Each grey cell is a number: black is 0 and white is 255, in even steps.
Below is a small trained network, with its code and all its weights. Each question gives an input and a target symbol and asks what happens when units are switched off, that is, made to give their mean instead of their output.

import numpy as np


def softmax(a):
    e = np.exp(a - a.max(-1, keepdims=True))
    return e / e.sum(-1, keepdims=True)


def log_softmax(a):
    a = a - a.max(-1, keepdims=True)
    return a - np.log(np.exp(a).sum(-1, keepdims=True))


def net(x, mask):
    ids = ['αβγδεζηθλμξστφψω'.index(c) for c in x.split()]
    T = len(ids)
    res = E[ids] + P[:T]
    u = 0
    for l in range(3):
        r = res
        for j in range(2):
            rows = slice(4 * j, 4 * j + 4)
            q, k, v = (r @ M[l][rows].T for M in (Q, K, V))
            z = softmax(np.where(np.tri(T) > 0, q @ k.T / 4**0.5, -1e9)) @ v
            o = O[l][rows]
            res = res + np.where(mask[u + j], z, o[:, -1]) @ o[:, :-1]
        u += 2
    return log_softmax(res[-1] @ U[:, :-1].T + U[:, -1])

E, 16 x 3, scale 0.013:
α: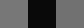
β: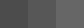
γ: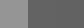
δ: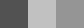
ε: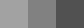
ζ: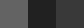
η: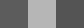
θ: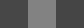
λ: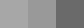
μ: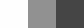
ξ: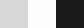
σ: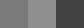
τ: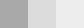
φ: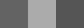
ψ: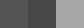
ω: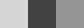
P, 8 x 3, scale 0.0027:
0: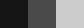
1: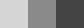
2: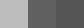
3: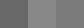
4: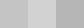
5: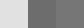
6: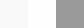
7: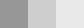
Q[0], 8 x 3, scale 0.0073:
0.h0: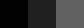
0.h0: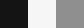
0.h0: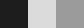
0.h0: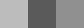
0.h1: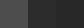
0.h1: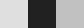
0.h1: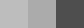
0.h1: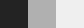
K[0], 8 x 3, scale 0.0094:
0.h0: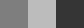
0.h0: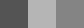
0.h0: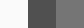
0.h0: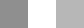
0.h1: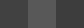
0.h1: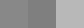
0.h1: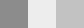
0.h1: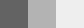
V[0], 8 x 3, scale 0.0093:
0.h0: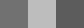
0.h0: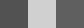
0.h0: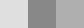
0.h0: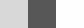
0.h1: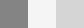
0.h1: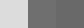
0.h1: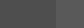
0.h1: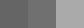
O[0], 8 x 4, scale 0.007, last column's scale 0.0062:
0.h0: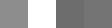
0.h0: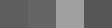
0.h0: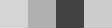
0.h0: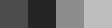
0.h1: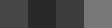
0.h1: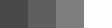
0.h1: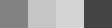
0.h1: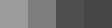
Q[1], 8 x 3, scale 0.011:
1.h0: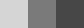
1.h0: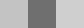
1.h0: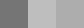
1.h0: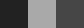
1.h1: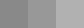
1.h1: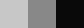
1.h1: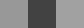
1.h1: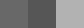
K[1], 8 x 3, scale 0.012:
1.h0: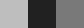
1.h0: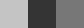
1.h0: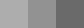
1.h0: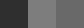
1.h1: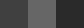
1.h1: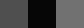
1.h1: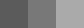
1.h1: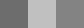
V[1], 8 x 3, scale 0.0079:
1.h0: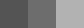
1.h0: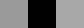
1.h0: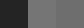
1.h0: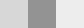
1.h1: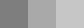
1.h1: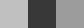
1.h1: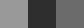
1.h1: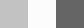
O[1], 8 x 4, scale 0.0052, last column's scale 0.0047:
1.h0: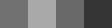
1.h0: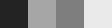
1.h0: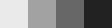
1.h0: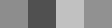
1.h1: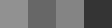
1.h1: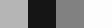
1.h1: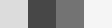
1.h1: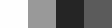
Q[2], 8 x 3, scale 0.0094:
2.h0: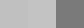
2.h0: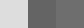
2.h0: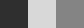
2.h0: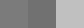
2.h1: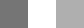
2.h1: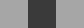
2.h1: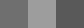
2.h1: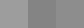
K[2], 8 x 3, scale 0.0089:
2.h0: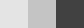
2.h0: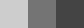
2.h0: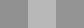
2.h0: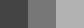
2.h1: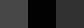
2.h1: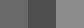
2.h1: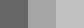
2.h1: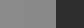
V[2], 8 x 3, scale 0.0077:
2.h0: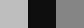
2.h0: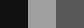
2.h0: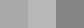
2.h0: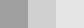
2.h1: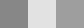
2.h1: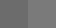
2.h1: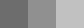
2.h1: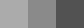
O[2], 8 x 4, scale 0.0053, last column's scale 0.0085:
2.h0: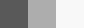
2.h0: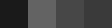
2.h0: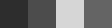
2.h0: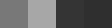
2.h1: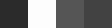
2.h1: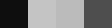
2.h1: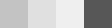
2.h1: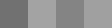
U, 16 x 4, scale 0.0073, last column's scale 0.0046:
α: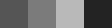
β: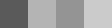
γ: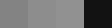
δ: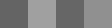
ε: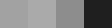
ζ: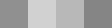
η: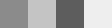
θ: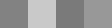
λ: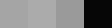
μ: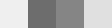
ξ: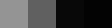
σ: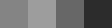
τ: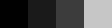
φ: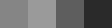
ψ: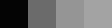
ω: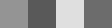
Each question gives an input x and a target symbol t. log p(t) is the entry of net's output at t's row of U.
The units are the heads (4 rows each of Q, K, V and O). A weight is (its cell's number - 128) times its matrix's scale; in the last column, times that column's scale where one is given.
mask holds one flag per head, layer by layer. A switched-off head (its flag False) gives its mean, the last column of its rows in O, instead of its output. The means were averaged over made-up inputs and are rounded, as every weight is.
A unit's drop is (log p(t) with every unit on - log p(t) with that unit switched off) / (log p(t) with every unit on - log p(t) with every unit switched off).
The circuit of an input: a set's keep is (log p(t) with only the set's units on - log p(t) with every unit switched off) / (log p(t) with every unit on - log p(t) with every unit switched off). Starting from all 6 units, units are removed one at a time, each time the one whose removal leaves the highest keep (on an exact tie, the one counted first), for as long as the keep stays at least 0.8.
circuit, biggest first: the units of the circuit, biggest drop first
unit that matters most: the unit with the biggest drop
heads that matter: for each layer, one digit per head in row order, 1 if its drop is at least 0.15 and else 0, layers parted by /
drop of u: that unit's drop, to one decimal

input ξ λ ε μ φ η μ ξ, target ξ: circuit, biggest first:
1.h1, 2.h0, 0.h0
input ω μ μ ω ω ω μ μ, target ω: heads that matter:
10 / 01 / 11
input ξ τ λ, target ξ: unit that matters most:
2.h1
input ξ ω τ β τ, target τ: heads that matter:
01 / 00 / 00
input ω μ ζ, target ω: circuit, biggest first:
1.h1, 0.h0, 2.h0
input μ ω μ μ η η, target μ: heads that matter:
10 / 11 / 01
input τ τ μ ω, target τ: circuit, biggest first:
0.h1, 0.h0, 1.h1
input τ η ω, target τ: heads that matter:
11 / 11 / 10
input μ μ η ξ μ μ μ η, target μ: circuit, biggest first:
1.h0, 1.h1, 0.h0
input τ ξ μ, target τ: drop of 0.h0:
0.3
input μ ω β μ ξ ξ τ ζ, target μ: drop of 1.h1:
0.2
